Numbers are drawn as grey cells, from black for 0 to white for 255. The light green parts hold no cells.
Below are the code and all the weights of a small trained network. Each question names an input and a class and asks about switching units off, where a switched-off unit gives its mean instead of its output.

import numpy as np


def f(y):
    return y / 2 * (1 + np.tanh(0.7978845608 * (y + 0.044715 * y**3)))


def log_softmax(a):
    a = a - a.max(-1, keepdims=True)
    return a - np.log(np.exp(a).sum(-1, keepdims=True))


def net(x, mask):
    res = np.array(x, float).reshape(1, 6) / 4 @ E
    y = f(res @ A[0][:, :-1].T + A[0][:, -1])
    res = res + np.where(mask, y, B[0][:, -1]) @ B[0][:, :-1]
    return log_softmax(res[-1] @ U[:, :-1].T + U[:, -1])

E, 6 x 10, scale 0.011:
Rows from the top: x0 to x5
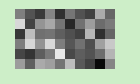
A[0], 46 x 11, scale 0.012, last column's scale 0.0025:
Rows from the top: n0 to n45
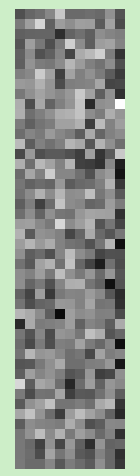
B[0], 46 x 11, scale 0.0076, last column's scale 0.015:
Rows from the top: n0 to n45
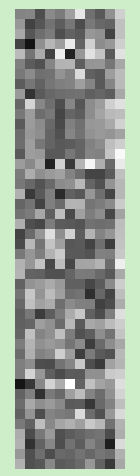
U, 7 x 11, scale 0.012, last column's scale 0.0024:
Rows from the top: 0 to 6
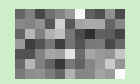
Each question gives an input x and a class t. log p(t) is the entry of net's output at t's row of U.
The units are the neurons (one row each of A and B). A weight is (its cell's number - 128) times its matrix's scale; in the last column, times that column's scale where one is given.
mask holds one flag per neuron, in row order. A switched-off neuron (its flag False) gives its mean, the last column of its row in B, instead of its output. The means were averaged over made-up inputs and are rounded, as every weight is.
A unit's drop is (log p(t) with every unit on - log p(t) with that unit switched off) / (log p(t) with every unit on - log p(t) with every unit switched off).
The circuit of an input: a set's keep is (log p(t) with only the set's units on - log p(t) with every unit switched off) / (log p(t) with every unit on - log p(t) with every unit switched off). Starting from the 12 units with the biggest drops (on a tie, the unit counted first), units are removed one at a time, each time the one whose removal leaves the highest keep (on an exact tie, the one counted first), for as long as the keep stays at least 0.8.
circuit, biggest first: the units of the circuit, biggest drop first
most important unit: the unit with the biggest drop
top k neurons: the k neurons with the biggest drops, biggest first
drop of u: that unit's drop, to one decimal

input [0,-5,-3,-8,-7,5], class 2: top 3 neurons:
(n24 n27 n28)
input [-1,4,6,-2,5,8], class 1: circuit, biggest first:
(n15)
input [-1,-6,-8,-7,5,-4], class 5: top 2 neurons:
(n11 n9)
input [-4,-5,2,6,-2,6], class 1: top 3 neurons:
(n15 n25 n41)
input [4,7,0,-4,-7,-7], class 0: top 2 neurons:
(n30 n40)
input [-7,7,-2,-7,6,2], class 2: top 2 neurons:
(n28 n33)
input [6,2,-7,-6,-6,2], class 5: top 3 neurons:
(n9 n13 n11)
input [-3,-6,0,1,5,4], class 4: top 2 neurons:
(n3 n41)
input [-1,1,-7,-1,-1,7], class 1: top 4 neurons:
(n15 n25 n14 n36)
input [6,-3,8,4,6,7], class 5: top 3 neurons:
(n14 n36 n4)
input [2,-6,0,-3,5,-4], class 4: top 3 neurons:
(n3 n40 n31)
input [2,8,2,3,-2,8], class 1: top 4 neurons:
(n15 n25 n3 n31)
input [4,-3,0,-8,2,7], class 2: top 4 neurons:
(n27 n24 n28 n4)
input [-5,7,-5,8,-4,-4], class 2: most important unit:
n23
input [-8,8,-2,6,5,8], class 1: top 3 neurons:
(n15 n25 n43)
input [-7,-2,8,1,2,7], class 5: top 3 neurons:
(n36 n14 n4)
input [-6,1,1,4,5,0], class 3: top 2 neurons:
(n18 n42)
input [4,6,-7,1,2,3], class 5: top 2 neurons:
(n9 n13)
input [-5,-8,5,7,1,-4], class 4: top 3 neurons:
(n3 n31 n28)
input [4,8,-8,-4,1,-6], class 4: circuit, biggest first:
(n37)
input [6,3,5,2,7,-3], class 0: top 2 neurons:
(n38 n0)
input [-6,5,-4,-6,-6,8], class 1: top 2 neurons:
(n15 n25)
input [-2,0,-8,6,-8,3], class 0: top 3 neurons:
(n30 n40 n6)
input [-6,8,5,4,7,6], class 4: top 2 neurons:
(n37 n22)
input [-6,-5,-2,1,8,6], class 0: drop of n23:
0.0
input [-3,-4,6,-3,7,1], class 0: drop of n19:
0.1
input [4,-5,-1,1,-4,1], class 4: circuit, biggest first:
(n3)
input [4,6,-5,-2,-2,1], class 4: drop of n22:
0.1
